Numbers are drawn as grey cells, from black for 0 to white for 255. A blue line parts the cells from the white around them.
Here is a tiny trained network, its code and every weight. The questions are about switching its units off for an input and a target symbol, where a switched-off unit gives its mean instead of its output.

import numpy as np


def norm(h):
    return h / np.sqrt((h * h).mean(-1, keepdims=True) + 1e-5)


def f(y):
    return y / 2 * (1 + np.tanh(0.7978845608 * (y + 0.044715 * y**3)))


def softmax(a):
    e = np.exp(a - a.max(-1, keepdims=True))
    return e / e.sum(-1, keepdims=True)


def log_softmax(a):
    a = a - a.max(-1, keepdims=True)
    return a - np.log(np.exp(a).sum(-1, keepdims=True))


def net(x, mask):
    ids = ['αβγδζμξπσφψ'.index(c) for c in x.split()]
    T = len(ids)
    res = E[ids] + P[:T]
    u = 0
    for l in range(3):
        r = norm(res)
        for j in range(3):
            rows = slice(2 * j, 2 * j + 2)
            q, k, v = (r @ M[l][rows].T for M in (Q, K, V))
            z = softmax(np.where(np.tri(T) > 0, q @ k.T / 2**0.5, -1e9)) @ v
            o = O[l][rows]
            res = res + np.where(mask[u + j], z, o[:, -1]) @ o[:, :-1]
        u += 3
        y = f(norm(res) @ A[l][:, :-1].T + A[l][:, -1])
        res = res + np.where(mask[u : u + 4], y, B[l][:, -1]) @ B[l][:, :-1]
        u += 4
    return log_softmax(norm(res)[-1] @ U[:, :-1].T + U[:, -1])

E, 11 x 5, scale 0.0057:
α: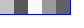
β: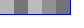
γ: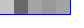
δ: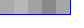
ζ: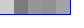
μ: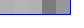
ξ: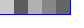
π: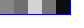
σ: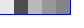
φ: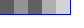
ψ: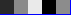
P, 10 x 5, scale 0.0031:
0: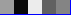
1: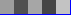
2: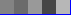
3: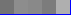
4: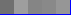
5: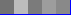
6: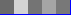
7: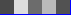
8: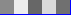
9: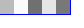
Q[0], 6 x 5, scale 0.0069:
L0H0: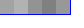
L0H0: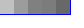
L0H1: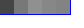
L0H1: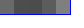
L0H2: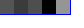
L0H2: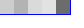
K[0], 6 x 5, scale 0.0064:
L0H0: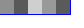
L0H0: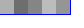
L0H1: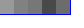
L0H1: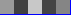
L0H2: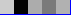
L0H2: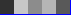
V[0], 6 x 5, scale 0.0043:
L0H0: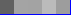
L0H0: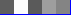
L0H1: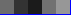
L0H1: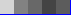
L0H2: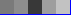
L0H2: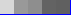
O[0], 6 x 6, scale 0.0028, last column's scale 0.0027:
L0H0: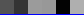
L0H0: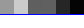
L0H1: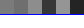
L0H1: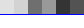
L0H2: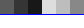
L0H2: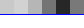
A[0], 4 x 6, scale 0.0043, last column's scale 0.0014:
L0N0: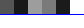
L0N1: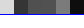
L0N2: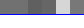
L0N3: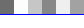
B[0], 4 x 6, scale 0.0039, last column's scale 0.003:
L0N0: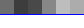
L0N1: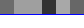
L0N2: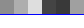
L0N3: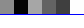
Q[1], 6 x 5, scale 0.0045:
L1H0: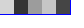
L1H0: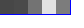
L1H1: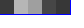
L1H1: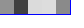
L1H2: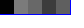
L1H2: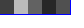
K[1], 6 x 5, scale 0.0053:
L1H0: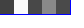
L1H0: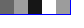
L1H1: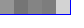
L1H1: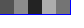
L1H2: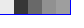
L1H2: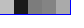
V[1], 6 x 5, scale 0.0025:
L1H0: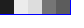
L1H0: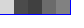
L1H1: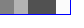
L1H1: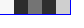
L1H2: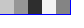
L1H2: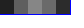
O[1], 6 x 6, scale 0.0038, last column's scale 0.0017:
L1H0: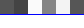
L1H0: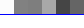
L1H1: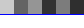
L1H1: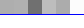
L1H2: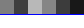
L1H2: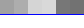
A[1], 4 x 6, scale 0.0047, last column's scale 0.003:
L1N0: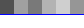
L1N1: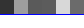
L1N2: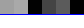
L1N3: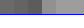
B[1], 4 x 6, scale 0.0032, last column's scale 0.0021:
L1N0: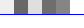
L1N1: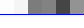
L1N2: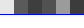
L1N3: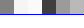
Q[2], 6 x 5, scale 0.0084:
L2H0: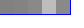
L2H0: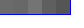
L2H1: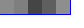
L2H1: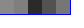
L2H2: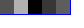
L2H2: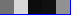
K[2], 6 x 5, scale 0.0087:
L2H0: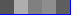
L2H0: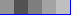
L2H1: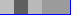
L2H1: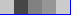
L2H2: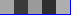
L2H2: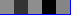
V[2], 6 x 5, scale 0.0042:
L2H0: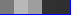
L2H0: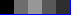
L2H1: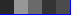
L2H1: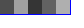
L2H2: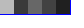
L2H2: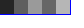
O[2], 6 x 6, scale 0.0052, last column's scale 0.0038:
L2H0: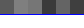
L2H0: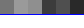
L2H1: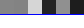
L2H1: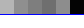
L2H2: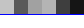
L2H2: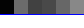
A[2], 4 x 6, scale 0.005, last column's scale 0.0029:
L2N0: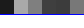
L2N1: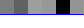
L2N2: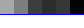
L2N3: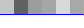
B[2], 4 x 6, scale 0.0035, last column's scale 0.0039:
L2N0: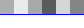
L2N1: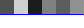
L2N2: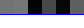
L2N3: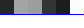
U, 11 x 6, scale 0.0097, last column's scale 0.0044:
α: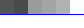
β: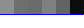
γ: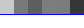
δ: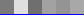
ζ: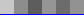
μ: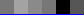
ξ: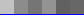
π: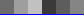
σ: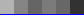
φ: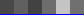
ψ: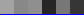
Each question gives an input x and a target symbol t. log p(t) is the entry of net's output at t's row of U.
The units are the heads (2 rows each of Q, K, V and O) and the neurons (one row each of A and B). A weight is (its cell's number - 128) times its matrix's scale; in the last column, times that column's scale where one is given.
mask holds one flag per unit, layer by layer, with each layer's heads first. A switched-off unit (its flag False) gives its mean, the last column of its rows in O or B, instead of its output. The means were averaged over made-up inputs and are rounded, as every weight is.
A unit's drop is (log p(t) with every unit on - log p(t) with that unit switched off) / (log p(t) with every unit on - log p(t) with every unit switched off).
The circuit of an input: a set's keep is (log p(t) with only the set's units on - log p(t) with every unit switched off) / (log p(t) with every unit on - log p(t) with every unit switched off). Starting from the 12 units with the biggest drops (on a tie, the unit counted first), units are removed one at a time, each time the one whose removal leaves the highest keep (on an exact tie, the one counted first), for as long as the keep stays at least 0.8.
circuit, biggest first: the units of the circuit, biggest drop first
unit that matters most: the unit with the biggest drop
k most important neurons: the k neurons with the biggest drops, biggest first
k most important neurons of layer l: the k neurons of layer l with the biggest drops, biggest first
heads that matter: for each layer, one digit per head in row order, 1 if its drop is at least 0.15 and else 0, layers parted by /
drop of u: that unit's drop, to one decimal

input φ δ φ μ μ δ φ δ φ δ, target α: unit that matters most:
L1H0
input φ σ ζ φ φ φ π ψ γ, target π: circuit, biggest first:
(L2H1, L2H0)
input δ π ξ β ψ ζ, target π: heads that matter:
001 / 000 / 110
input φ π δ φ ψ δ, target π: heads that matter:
000 / 000 / 010
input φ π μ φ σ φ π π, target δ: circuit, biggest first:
(L2N0, L0N3, L2N3)
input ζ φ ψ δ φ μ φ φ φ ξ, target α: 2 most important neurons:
(L1N1, L2N1)
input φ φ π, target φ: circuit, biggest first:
(L2H2, L0N0)
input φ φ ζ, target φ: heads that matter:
010 / 000 / 001
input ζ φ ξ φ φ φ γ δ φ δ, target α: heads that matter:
010 / 000 / 000
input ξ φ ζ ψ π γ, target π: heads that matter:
000 / 000 / 010
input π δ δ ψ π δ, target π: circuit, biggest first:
(L2H0, L0N3)
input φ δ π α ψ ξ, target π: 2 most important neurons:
(L2N3, L1N1)
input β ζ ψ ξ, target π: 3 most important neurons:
(L2N3, L1N1, L1N0)
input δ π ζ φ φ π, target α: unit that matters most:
L0N0
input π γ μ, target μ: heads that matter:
011 / 000 / 001
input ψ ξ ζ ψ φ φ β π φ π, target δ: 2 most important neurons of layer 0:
(L0N3, L0N1)
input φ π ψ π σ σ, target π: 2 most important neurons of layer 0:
(L0N3, L0N1)
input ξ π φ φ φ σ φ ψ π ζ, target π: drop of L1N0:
0.2
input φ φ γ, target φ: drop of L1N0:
-0.1
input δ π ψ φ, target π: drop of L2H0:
0.1
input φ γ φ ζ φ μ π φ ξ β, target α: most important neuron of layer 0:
(L0N2)
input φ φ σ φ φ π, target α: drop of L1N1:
0.2
